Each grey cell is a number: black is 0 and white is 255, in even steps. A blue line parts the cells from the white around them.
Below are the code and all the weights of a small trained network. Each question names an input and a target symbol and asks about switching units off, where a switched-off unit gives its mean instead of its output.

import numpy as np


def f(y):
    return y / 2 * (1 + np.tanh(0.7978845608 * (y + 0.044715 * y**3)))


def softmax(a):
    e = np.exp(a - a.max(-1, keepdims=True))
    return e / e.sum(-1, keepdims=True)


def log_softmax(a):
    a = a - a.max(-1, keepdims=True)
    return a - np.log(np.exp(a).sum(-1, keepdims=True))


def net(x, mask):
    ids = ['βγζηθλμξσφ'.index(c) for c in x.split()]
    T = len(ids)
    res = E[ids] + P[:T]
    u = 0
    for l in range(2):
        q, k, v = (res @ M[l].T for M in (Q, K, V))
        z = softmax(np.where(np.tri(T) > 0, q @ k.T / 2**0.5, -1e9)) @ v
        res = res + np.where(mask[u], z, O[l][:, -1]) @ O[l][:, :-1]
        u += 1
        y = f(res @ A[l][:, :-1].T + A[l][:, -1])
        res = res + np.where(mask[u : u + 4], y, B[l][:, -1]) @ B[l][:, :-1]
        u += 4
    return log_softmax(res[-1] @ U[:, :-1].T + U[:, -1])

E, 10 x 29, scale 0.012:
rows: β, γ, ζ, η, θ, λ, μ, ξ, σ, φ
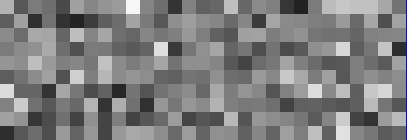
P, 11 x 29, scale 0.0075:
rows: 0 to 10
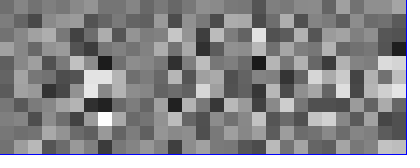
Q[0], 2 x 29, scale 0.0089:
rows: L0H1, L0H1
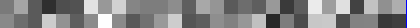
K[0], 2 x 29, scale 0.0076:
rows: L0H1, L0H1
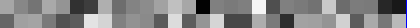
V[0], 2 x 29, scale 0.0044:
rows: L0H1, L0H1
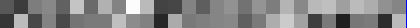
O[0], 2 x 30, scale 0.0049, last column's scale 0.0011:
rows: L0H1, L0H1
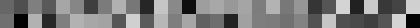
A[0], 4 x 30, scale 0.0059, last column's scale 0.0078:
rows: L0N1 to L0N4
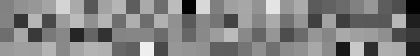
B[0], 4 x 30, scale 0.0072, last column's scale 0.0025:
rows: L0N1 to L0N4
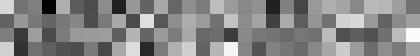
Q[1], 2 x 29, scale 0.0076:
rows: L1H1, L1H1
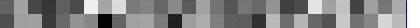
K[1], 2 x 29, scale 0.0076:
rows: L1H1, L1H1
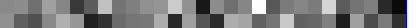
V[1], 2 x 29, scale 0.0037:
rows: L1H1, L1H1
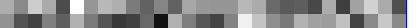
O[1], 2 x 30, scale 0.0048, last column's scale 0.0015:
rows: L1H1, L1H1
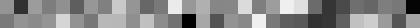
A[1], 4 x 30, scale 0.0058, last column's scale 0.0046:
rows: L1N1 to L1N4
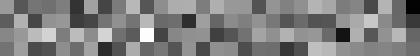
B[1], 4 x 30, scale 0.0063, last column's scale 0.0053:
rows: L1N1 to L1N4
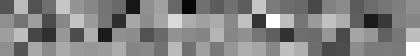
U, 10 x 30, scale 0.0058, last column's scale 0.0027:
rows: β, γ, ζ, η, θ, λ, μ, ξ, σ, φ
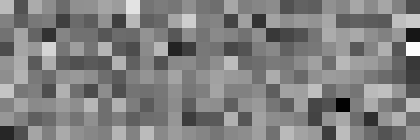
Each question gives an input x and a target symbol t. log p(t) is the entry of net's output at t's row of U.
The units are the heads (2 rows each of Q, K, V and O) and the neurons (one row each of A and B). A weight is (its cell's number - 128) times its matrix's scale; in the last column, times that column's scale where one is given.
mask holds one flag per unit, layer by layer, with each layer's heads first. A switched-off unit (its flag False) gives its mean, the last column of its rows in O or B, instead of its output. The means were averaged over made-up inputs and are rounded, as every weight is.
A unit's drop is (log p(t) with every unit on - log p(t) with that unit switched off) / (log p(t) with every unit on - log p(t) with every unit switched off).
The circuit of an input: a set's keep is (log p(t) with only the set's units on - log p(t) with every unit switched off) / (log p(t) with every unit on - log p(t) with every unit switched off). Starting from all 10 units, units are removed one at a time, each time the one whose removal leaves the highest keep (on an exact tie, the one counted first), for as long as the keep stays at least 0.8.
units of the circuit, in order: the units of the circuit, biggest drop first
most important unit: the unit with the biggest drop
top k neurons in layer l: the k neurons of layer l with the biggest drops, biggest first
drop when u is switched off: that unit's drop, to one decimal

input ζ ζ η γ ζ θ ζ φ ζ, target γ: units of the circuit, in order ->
(L1H1)
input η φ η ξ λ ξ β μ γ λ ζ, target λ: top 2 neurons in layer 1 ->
(L1N2 L1N3)
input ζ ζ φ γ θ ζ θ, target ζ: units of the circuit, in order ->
(L0H1 L0N2 L1N3 L1H1)
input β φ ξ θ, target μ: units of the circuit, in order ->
(L0H1 L0N1)
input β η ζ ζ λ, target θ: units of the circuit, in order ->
(L0H1 L0N4)
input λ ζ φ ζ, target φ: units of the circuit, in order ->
(L0H1 L0N2)
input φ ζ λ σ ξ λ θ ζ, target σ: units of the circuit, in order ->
(L1N1 L0N4 L0H1)
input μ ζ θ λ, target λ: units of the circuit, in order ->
(L1N2 L0H1 L1H1)
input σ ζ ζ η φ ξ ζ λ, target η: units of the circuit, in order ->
(L0H1 L1H1 L1N3)
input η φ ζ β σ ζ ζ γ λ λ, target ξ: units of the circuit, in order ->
(L1N3 L1H1)
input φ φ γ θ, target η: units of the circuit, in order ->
(L1H1 L0H1 L1N3)
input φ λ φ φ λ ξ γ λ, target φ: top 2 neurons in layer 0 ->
(L0N2 L0N3)
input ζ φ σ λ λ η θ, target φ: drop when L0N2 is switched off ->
0.6
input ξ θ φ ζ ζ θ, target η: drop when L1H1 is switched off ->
0.3
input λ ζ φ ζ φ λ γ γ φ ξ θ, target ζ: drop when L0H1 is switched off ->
0.5
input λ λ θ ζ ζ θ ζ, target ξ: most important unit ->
L1H1
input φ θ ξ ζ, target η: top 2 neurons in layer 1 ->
(L1N3 L1N4)
